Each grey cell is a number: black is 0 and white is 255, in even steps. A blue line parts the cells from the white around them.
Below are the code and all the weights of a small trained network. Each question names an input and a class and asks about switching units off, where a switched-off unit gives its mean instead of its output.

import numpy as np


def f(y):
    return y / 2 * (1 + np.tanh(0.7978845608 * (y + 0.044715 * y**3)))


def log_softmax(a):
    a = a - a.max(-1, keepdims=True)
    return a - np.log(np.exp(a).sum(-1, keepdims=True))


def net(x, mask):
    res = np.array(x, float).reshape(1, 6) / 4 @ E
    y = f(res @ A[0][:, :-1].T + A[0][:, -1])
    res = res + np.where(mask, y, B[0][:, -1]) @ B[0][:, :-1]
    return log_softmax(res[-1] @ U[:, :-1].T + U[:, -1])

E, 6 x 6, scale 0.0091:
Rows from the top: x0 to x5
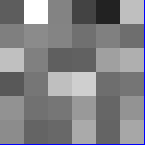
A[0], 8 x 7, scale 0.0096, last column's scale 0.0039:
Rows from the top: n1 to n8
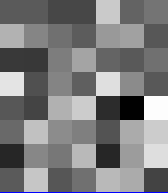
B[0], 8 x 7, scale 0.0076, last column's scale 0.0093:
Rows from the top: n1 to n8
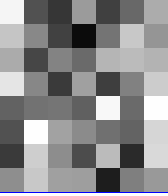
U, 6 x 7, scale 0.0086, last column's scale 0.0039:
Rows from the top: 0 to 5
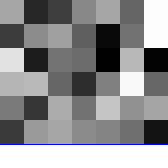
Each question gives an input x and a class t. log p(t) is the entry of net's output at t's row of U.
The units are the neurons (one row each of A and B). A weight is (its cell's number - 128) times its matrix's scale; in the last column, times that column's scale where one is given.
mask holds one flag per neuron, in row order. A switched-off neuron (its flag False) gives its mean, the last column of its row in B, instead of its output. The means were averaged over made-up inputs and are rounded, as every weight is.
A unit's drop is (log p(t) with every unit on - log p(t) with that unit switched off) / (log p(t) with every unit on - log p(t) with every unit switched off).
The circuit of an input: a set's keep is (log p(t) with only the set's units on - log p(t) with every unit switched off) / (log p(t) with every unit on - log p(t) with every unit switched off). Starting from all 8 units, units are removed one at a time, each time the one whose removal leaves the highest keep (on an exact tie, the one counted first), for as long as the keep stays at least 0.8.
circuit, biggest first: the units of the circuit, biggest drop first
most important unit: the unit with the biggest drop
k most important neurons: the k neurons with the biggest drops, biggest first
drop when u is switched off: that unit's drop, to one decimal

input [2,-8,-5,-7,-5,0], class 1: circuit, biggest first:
n5, n3
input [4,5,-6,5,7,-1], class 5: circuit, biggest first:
n5, n7
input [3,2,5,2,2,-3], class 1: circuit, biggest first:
n5, n3
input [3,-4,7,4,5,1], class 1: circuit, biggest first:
n5, n3, n4
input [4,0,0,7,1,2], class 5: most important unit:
n7
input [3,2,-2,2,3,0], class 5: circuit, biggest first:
n7, n4, n1
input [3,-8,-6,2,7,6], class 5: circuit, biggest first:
n7, n5
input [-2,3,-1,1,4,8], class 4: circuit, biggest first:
n4, n1, n5
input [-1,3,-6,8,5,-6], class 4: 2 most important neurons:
n5, n3
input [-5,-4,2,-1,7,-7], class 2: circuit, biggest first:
n4, n7, n5
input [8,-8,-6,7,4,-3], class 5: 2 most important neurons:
n7, n5
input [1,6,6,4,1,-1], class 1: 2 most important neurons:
n5, n3
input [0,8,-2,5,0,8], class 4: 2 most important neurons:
n5, n3
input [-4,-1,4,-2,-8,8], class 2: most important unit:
n5
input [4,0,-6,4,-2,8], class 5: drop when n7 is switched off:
0.2
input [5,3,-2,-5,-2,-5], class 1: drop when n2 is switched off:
0.0
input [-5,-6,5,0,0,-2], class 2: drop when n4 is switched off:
0.2
